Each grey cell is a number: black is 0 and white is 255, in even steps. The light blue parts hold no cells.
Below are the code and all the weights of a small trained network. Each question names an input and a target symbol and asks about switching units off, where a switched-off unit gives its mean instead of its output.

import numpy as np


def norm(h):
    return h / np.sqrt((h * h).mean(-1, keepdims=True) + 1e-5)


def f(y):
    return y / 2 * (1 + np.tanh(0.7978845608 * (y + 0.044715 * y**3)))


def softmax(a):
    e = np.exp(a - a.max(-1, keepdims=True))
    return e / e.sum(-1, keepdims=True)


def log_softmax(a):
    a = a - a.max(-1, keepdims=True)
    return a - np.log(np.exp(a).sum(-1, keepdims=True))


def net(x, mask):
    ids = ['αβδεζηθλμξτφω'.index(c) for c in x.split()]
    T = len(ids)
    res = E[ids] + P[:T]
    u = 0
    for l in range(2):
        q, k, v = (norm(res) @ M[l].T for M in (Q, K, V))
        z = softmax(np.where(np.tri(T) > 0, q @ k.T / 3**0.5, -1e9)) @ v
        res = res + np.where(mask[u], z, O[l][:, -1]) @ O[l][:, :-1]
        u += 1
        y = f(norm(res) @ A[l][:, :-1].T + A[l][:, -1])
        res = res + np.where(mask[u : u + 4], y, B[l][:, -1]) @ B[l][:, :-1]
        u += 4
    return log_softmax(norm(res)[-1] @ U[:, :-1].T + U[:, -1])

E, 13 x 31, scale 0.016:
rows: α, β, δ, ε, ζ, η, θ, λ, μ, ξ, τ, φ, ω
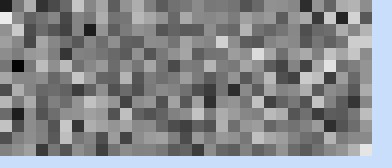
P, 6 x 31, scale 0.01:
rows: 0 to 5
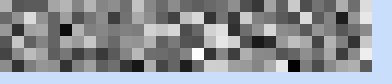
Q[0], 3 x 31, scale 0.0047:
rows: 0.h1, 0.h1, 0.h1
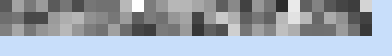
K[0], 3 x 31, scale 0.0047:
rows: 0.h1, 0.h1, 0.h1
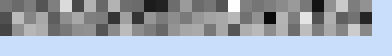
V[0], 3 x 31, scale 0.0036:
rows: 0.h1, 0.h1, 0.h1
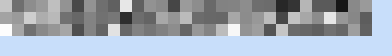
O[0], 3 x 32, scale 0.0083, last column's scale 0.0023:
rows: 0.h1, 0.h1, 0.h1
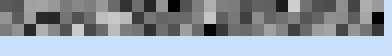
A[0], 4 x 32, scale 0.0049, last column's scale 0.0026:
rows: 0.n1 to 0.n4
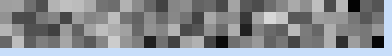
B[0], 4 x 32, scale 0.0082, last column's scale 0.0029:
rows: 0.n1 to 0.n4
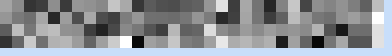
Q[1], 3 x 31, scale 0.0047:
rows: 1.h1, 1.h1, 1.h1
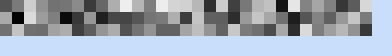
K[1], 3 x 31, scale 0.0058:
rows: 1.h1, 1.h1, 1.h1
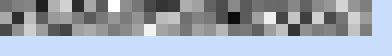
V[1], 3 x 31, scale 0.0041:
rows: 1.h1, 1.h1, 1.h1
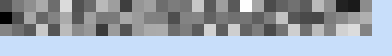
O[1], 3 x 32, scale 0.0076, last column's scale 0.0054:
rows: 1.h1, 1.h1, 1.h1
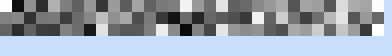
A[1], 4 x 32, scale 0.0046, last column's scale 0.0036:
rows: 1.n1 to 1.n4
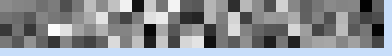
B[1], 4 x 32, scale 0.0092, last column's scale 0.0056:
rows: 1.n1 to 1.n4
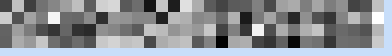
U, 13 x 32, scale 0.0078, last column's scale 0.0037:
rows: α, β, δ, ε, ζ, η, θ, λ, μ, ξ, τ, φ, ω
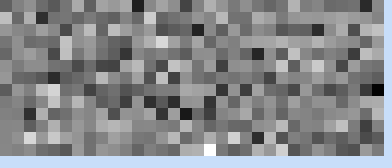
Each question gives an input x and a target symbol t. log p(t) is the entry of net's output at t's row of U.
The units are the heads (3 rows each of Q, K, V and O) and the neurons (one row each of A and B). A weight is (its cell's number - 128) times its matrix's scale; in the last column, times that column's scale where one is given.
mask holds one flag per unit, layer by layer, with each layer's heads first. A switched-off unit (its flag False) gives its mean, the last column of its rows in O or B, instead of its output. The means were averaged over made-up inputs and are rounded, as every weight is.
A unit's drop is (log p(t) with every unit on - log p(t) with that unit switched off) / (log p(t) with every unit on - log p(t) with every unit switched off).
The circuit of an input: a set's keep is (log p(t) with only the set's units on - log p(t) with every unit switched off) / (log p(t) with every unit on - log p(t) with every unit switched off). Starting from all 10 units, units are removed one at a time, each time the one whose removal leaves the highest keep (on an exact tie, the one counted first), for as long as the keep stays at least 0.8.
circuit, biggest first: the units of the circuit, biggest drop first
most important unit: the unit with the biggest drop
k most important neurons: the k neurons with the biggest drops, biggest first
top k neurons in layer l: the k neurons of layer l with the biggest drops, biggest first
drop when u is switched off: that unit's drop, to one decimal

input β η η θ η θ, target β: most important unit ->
0.h1
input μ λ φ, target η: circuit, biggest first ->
[0.h1, 1.h1]
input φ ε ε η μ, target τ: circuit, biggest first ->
[0.h1, 0.n4, 1.n1]
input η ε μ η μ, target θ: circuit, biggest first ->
[1.n4, 1.h1]
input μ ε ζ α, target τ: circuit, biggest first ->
[0.h1, 1.n1, 1.h1]
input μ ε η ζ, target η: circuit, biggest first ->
[0.n3, 0.h1]
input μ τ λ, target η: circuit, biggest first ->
[1.h1, 0.h1]
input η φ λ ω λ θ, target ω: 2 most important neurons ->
[1.n1, 1.n2]
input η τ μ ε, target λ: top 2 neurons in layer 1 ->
[1.n3, 1.n2]
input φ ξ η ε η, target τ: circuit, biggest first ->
[0.h1, 0.n4, 1.n1]
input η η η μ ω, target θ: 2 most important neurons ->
[1.n4, 1.n2]
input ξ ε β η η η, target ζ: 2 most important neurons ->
[0.n2, 1.n2]
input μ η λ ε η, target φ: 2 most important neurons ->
[0.n4, 0.n1]
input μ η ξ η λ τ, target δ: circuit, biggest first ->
[1.h1]
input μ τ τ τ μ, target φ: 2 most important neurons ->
[0.n4, 0.n1]
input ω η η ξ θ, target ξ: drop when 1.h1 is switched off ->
0.7
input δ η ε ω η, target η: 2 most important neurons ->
[1.n4, 1.n1]
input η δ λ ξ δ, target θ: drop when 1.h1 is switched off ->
0.2
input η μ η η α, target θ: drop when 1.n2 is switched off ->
0.1
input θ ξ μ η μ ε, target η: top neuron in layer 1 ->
[1.n4]
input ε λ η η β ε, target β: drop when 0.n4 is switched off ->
0.0
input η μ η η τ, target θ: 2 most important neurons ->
[1.n4, 1.n2]
